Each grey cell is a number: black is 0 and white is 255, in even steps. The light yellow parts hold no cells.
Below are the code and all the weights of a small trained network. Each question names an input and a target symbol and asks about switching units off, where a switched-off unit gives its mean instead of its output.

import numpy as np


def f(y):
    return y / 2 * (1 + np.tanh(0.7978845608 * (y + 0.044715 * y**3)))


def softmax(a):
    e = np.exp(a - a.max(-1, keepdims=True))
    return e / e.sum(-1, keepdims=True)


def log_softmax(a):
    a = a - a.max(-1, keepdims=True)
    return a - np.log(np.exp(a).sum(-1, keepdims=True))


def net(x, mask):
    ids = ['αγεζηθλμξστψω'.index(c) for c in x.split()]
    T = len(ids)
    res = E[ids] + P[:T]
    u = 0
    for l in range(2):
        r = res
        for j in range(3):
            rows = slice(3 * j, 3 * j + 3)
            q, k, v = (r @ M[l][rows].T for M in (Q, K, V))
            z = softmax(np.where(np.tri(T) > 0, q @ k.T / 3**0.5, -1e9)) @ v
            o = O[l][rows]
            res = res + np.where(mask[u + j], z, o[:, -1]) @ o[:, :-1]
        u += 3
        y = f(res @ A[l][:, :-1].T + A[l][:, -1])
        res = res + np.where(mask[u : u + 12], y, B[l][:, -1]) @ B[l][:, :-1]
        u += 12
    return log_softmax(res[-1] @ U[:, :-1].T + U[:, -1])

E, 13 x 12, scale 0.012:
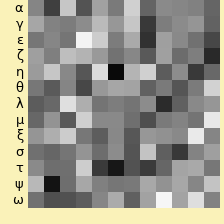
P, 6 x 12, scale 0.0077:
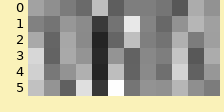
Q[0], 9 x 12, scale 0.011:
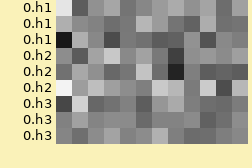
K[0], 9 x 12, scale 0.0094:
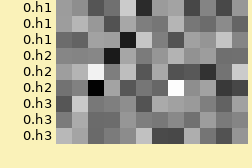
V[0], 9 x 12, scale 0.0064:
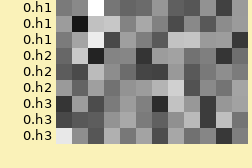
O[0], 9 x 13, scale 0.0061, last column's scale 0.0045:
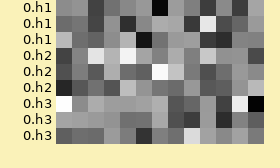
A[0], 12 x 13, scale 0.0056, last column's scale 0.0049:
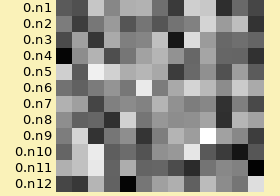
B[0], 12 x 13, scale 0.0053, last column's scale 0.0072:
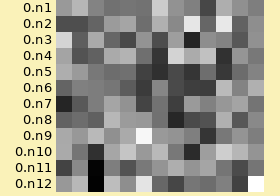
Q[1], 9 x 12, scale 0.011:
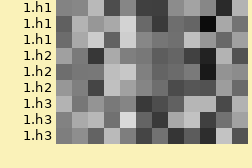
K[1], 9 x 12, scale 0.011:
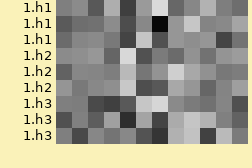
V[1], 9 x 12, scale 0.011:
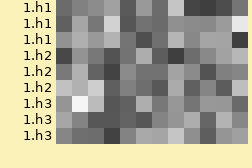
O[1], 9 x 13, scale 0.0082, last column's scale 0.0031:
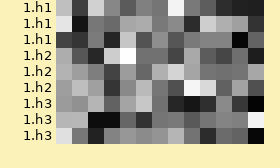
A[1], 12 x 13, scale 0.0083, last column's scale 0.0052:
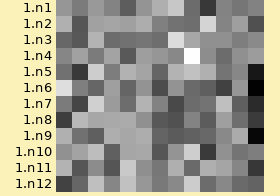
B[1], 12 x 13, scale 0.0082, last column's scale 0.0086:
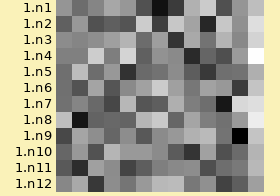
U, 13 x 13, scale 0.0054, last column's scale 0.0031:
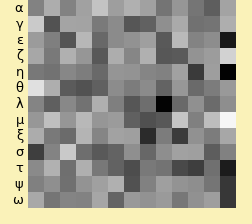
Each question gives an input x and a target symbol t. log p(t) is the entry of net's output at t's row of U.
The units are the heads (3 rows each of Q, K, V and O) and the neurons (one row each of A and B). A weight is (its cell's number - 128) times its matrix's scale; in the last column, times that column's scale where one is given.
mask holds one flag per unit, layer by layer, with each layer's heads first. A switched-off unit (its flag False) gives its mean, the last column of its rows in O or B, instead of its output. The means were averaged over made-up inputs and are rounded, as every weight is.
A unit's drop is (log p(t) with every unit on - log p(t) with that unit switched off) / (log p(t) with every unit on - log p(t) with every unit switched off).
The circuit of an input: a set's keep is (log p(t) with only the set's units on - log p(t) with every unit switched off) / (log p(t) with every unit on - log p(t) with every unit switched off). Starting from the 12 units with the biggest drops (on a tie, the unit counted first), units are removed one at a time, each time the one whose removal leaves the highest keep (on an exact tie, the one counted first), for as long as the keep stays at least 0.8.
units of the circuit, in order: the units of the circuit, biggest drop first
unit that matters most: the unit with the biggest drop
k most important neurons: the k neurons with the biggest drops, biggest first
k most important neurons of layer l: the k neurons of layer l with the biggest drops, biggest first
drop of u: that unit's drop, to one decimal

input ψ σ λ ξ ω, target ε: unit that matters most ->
1.h2
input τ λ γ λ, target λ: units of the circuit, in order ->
(1.h1, 1.h2)
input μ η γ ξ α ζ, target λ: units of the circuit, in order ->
(1.h3, 1.h1, 0.h1)
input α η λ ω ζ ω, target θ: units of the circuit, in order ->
(0.h1, 1.h3, 1.h2)
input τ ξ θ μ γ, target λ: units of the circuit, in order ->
(1.h1, 0.h2, 1.h2)
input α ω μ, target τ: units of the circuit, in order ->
(1.h1, 1.h2, 0.h3)
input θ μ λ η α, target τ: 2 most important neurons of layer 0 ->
(0.n12, 0.n4)
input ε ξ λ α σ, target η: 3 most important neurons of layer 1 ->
(1.n7, 1.n8, 1.n12)
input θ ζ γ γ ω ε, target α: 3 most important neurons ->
(1.n6, 1.n9, 1.n4)
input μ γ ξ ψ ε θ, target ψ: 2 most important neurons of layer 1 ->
(1.n2, 1.n9)
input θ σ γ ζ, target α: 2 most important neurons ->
(1.n6, 1.n9)
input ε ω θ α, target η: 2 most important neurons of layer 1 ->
(1.n7, 1.n8)
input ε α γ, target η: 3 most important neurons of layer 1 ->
(1.n7, 1.n8, 1.n12)
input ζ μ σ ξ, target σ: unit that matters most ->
0.h1
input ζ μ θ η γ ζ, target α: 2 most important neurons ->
(1.n12, 1.n10)
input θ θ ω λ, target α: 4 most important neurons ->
(1.n6, 1.n9, 0.n12, 1.n4)
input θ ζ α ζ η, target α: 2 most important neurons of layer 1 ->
(1.n12, 1.n10)
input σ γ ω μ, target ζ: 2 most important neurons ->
(1.n2, 0.n2)
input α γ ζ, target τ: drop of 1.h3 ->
0.1
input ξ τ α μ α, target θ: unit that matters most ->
1.h3
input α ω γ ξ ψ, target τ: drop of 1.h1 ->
0.8
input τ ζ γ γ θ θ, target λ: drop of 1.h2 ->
0.2
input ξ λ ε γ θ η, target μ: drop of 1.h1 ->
0.6
